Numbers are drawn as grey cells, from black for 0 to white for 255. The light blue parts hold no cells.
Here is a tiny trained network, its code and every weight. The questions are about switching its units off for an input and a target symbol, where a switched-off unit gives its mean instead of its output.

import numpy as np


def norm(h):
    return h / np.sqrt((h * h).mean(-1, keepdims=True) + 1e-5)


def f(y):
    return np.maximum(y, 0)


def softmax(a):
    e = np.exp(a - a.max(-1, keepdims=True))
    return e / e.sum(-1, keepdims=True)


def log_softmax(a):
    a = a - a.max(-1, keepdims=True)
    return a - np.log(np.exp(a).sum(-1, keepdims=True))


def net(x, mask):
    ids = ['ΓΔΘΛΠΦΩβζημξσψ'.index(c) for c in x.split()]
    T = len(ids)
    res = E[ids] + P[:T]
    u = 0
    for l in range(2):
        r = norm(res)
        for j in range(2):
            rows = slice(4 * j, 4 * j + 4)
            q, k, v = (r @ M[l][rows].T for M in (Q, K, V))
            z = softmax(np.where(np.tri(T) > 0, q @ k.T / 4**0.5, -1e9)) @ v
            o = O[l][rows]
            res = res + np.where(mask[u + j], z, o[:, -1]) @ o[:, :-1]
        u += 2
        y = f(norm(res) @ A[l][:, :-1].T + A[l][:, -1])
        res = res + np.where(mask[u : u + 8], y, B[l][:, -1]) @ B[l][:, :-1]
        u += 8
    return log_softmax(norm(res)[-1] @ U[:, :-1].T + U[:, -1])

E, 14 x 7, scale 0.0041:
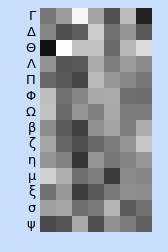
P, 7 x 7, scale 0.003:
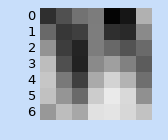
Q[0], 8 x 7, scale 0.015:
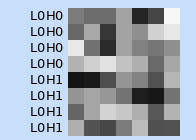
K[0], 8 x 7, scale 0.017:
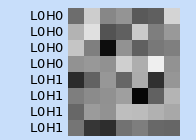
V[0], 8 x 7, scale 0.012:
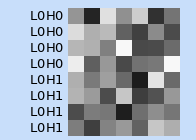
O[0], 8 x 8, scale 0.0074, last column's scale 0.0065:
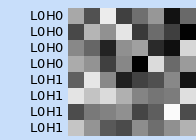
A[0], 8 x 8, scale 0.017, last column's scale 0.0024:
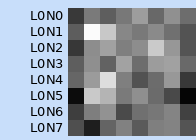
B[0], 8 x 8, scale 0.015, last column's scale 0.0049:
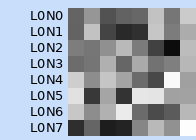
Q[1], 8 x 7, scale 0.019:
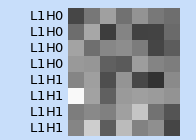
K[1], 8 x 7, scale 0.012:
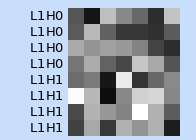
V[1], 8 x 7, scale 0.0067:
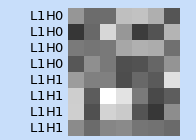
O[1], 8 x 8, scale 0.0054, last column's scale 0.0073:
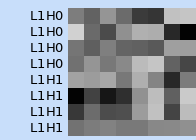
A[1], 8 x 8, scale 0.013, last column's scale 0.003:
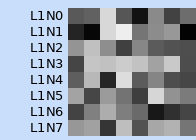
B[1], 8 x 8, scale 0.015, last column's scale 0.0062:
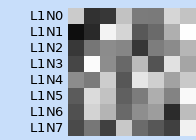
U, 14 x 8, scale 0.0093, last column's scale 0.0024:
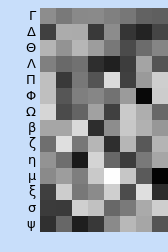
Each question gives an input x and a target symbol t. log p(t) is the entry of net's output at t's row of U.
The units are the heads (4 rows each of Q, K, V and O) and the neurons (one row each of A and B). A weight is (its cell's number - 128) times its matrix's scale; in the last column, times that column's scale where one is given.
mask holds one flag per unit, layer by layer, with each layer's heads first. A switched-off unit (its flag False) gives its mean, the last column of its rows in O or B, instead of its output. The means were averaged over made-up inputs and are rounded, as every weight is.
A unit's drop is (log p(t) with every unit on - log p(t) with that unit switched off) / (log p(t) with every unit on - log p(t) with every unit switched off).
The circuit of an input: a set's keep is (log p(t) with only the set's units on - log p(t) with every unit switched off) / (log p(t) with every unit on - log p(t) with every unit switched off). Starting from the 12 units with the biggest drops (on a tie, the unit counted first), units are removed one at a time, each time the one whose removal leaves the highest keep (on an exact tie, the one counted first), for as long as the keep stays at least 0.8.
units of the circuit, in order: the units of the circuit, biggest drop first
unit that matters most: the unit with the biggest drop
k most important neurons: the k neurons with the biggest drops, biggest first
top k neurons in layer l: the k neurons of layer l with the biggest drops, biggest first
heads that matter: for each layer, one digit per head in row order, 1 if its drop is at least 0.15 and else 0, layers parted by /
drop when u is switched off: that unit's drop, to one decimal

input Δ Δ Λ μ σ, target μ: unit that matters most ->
L0H0
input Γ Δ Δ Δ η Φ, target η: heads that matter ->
10 / 10
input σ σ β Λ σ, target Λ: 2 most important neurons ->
L1N2; L1N1
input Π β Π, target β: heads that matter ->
10 / 00
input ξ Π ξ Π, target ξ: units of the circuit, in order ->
L0H0; L1N3
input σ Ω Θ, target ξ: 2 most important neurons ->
L1N3; L0N7
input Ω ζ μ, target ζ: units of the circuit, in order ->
L0H1; L0H0
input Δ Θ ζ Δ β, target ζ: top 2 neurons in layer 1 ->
L1N7; L1N5
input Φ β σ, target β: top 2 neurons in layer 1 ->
L1N5; L1N1
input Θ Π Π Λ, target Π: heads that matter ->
10 / 00
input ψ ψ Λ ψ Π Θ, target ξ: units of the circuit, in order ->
L1N3; L0H0
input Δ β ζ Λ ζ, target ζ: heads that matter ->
10 / 00
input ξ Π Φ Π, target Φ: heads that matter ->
11 / 00
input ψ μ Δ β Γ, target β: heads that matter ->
00 / 00
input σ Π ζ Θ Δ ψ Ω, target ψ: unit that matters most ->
L0H1
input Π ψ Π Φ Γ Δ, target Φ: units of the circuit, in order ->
L0H0; L1N1
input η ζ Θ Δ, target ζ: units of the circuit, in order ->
L0H0; L1N5; L1N7
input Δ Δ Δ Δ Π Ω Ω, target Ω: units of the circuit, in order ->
L1N0; L0H0
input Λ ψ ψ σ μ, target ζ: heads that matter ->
01 / 00
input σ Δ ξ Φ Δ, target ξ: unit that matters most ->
L0H0
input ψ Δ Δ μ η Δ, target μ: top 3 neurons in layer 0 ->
L0N5; L0N7; L0N1
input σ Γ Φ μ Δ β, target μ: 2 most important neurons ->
L1N4; L1N7
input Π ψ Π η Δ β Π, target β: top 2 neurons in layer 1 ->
L1N5; L1N1
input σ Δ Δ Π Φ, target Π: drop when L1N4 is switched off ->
0.0
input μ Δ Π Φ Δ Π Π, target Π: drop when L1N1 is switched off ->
0.1
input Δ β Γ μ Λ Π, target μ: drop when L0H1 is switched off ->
0.2
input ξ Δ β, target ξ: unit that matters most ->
L0H0
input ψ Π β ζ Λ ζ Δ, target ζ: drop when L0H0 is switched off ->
1.1
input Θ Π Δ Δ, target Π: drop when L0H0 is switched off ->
0.4
